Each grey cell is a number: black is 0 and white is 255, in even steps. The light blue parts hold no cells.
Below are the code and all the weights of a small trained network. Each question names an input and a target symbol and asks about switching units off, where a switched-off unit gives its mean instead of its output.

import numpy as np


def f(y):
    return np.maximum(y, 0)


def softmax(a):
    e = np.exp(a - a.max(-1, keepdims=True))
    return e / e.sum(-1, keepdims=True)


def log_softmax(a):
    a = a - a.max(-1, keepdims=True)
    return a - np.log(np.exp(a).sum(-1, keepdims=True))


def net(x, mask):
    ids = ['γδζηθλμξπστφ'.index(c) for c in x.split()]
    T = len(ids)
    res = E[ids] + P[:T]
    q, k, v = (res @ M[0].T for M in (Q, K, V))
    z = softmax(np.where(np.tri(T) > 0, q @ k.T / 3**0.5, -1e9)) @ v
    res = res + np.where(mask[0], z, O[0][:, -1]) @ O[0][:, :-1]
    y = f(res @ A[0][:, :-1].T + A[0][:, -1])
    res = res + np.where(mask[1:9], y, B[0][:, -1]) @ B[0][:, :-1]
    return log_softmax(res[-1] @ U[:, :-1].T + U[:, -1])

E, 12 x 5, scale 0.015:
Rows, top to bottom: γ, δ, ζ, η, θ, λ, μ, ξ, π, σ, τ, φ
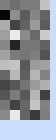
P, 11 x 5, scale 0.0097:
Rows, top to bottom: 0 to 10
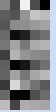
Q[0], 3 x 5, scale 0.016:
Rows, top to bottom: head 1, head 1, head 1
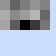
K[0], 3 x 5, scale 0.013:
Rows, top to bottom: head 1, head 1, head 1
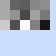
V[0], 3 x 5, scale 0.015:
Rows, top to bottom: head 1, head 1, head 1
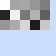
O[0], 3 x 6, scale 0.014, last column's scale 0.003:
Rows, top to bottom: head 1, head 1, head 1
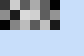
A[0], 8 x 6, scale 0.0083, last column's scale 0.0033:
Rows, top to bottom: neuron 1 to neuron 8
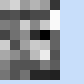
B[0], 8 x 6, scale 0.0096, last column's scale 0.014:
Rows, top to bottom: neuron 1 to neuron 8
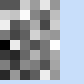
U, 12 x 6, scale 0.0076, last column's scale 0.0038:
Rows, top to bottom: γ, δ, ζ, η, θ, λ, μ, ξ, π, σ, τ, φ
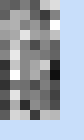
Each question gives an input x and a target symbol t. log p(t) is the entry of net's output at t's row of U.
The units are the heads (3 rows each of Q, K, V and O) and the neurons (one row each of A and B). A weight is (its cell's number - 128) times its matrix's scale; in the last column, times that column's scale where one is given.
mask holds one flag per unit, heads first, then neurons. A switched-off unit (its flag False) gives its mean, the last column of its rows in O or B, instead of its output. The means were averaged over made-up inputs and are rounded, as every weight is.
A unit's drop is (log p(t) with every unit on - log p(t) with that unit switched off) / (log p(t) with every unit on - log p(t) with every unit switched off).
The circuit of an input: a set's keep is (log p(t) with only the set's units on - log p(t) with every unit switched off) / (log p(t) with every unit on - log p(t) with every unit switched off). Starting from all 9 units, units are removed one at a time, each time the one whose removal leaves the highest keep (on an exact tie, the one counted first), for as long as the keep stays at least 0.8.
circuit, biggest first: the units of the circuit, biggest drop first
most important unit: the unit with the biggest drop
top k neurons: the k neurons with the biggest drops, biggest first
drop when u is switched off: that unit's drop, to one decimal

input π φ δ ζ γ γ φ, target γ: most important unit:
neuron 5
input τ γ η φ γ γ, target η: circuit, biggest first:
(head 1; neuron 5; neuron 3)
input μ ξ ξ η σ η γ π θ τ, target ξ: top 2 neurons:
(neuron 2; neuron 3)
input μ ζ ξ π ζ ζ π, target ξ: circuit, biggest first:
(head 1; neuron 2)
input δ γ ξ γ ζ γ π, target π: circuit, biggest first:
(neuron 5; head 1; neuron 2)
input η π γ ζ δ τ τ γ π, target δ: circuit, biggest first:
(neuron 5; head 1; neuron 3)
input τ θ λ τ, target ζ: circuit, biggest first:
(head 1; neuron 5)
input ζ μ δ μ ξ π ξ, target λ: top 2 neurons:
(neuron 2; neuron 5)
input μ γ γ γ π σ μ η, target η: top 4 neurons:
(neuron 3; neuron 5; neuron 8; neuron 1)
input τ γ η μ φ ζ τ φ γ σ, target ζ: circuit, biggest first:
(neuron 5; head 1)
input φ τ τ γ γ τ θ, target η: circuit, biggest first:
(neuron 2; neuron 5)
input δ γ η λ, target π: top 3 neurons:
(neuron 5; neuron 8; neuron 2)
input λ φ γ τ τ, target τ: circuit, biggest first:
(neuron 2; neuron 5; head 1)
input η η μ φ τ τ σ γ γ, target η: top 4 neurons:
(neuron 5; neuron 3; neuron 8; neuron 6)
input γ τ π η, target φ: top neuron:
(neuron 2)
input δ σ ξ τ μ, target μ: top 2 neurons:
(neuron 1; neuron 5)
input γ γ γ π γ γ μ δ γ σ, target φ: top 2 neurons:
(neuron 2; neuron 3)
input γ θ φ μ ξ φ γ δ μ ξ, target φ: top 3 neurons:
(neuron 2; neuron 3; neuron 6)
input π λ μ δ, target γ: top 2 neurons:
(neuron 5; neuron 8)
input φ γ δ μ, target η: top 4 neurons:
(neuron 5; neuron 3; neuron 8; neuron 6)
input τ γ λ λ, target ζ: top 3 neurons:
(neuron 5; neuron 2; neuron 7)
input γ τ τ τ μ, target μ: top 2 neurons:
(neuron 1; neuron 3)
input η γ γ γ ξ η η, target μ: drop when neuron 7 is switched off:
0.0
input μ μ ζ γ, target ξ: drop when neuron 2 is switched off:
0.2
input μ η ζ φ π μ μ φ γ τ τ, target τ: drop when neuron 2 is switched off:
0.4
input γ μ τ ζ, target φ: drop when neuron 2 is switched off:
0.5
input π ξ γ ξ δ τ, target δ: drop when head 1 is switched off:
1.1
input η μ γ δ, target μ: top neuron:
(neuron 4)
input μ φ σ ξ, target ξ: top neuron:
(neuron 2)
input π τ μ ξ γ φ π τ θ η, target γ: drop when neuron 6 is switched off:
0.1
